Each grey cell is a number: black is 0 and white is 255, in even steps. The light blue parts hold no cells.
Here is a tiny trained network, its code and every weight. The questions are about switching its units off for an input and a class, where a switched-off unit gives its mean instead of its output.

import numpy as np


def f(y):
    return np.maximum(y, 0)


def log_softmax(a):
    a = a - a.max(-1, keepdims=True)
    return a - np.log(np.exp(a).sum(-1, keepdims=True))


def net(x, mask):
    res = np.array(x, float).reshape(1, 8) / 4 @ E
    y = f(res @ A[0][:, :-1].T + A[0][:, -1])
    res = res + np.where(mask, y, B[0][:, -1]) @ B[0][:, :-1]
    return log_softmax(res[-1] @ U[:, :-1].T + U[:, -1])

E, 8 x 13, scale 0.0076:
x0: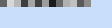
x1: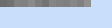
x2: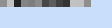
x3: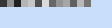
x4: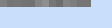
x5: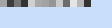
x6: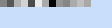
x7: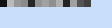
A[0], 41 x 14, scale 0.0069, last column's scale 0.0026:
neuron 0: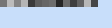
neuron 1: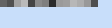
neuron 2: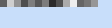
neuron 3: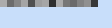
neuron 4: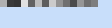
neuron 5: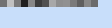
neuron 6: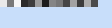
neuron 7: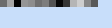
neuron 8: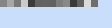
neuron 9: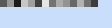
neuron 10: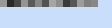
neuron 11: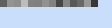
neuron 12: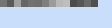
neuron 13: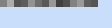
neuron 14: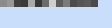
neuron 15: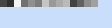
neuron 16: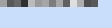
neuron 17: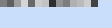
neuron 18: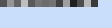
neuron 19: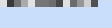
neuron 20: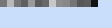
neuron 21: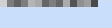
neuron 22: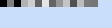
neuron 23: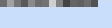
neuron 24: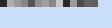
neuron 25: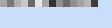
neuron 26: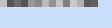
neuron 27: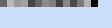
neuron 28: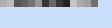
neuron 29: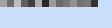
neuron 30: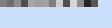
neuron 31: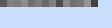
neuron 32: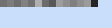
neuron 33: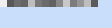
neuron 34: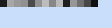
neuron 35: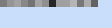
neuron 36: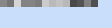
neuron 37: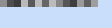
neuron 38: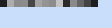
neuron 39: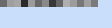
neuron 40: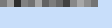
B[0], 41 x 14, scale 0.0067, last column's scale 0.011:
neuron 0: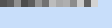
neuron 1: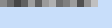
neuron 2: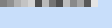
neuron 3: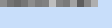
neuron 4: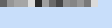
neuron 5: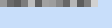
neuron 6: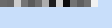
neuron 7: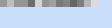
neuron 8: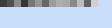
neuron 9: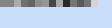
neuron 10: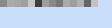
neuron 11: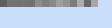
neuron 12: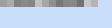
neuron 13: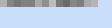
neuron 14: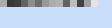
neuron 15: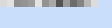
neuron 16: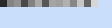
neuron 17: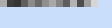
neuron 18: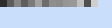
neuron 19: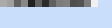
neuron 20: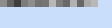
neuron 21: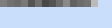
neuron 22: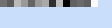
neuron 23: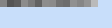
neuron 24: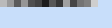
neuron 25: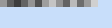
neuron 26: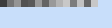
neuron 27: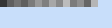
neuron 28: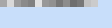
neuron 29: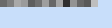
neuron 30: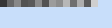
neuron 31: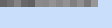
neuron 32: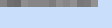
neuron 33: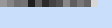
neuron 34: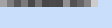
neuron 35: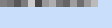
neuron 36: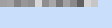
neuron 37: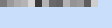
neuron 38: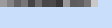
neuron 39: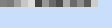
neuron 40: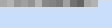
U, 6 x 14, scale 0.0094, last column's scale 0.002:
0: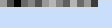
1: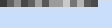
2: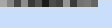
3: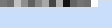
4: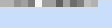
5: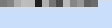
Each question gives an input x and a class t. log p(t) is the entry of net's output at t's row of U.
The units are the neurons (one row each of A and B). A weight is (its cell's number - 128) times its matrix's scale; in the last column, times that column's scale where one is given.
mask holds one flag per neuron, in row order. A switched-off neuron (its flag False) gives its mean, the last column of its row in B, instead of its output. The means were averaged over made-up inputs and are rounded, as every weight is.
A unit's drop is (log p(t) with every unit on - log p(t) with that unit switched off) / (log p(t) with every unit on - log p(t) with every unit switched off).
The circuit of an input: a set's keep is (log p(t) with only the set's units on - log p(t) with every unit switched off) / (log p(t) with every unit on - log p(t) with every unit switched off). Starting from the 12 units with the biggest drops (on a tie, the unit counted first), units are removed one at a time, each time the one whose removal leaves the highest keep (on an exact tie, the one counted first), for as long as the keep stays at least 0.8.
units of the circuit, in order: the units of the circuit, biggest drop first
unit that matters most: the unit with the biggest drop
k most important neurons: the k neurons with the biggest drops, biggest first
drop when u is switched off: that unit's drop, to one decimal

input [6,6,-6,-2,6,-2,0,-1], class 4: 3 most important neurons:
[neuron 15; neuron 36; neuron 4]
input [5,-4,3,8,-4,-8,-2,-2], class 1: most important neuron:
[neuron 0]
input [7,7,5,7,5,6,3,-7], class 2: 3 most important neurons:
[neuron 19; neuron 33; neuron 6]
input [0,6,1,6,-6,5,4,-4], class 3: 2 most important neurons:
[neuron 22; neuron 9]
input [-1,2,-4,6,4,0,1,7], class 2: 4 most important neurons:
[neuron 24; neuron 34; neuron 38; neuron 6]
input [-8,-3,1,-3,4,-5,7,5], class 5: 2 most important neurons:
[neuron 37; neuron 4]
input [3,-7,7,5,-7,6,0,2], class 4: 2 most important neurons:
[neuron 7; neuron 28]
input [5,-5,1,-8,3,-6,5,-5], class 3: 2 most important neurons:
[neuron 6; neuron 29]
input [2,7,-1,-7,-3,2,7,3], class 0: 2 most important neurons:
[neuron 25; neuron 17]
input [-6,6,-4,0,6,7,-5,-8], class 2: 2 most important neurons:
[neuron 19; neuron 33]
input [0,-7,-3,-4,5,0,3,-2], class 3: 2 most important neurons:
[neuron 6; neuron 14]
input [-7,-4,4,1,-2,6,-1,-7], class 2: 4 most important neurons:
[neuron 19; neuron 33; neuron 21; neuron 2]
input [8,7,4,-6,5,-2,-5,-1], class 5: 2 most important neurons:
[neuron 2; neuron 39]
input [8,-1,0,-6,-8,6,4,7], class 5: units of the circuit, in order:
[neuron 2]
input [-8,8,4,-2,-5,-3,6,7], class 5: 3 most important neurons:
[neuron 37; neuron 4; neuron 10]
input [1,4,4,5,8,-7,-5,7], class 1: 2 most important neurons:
[neuron 0; neuron 18]
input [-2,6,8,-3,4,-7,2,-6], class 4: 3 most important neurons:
[neuron 28; neuron 7; neuron 40]
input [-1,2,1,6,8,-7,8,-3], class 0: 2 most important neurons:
[neuron 17; neuron 25]
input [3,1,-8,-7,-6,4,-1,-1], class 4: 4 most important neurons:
[neuron 15; neuron 36; neuron 22; neuron 12]
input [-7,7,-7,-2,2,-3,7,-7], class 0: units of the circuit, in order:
[neuron 25]
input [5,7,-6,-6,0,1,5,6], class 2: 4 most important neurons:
[neuron 24; neuron 34; neuron 38; neuron 22]
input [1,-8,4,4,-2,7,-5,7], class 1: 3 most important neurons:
[neuron 16; neuron 30; neuron 26]
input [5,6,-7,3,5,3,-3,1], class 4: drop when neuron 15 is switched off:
0.2
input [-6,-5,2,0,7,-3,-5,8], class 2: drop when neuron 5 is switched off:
0.0
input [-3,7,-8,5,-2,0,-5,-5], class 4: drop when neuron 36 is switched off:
0.1
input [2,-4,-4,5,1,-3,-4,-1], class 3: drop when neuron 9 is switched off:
0.2
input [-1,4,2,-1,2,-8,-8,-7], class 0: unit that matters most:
neuron 14
